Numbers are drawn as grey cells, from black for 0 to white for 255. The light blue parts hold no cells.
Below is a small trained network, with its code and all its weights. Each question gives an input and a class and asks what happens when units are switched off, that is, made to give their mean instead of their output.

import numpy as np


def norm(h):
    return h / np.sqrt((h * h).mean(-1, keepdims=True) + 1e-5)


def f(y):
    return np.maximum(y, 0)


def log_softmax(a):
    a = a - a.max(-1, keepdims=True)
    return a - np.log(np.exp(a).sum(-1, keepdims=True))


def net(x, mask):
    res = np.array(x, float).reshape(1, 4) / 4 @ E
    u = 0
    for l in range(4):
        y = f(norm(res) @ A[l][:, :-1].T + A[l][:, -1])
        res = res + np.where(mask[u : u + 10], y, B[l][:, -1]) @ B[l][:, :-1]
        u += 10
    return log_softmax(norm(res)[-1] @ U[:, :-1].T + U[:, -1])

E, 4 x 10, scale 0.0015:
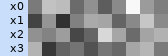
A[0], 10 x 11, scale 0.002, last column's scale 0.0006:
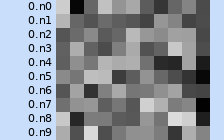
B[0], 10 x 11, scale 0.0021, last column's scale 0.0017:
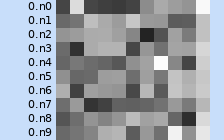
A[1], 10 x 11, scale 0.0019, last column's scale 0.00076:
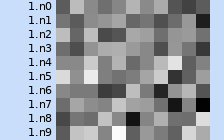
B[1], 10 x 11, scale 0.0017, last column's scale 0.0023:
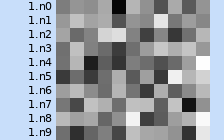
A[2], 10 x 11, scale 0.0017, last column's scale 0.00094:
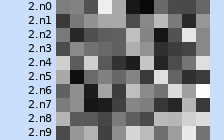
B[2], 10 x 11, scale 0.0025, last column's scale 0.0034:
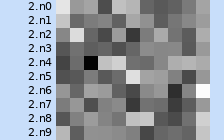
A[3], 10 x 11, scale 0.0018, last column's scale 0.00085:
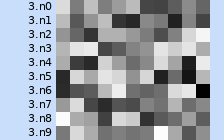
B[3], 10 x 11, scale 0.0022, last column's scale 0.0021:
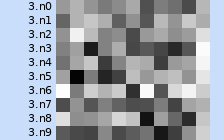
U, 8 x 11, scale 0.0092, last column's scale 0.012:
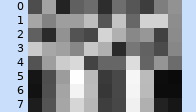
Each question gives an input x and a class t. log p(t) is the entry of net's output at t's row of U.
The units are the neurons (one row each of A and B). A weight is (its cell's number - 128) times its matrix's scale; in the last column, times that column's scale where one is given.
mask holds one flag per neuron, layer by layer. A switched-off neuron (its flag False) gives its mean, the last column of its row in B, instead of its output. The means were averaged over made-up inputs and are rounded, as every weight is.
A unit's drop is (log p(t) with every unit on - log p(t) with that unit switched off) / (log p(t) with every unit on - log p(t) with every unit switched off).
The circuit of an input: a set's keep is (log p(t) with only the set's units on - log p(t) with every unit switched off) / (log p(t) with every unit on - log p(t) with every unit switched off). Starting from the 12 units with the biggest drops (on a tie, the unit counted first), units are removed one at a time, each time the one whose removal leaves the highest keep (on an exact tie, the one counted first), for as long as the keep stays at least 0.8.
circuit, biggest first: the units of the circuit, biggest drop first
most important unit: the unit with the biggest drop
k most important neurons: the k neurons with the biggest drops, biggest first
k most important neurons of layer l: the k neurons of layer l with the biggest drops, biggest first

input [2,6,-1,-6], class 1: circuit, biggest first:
3.n6
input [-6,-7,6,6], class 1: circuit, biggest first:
2.n4, 0.n9, 3.n2
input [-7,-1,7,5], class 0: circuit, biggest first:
0.n0, 2.n2, 2.n7
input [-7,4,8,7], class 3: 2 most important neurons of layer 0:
0.n2, 0.n4
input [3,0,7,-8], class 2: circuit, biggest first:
1.n9, 3.n5
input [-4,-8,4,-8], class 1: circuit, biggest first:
2.n4, 0.n9
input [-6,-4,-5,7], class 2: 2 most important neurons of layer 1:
1.n4, 1.n5
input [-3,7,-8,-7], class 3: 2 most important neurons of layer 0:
0.n9, 0.n0
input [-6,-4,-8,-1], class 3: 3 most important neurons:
2.n0, 1.n4, 1.n8
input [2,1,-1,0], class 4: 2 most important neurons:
3.n1, 2.n6
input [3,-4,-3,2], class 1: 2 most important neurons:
0.n0, 0.n4
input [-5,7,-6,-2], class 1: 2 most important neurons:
0.n6, 1.n4
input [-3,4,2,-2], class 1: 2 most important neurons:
0.n3, 1.n4
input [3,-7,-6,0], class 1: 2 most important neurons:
2.n4, 1.n5
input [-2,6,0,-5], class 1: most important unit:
0.n6
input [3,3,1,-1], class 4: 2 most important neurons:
2.n6, 1.n4
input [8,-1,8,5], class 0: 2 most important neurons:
3.n3, 1.n8
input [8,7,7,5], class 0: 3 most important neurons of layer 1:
1.n4, 1.n8, 1.n5
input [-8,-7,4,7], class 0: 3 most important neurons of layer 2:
2.n2, 2.n4, 2.n7
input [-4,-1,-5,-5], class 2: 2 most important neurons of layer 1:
1.n4, 1.n7
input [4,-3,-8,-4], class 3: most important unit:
2.n0
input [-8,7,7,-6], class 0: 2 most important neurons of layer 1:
1.n8, 1.n5
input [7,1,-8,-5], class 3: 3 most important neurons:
2.n0, 1.n8, 0.n0
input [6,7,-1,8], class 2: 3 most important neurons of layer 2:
2.n4, 2.n8, 2.n5
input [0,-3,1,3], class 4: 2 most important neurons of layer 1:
1.n4, 1.n9
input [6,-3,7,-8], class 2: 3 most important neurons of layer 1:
1.n9, 1.n8, 1.n7
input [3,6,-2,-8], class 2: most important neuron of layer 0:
0.n9
